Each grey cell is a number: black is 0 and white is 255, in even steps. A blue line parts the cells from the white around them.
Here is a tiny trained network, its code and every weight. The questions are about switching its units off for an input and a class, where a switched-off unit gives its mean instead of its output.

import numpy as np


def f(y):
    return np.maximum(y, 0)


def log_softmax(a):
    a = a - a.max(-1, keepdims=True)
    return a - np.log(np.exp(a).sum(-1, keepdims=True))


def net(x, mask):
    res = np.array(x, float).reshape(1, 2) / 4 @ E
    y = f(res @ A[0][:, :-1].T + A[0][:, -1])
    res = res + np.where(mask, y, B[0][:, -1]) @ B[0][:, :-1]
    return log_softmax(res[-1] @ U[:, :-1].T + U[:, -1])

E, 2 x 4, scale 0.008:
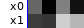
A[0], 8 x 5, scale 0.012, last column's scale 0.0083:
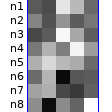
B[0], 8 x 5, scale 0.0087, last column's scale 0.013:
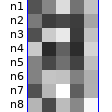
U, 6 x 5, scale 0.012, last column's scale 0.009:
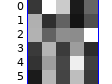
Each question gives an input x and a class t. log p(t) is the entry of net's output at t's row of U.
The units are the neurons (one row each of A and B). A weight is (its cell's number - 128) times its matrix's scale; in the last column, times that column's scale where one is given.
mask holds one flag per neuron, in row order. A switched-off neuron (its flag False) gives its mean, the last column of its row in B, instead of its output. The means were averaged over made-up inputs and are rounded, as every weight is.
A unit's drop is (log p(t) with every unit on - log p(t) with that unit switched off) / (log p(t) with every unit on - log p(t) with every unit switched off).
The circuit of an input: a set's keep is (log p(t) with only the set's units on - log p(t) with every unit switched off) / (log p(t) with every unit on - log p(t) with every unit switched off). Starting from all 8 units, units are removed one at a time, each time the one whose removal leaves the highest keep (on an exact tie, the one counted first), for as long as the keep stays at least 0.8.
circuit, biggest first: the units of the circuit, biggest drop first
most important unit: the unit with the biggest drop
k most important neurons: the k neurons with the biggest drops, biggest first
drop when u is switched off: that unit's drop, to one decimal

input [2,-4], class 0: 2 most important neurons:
[n4, n7]
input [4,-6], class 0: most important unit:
n7
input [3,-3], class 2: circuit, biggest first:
[n3, n4, n5]
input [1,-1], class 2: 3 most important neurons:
[n4, n3, n5]
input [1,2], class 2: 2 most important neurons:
[n7, n4]
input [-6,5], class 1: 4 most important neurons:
[n4, n7, n5, n6]
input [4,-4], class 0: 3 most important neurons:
[n4, n7, n5]
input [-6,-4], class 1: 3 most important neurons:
[n4, n5, n3]
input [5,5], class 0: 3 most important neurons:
[n3, n4, n1]
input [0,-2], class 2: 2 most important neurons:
[n3, n1]
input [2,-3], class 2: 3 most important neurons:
[n3, n1, n4]
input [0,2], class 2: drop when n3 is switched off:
0.2
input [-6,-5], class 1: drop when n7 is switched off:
-0.1
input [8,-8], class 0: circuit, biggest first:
[n7]
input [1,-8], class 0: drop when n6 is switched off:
0.0
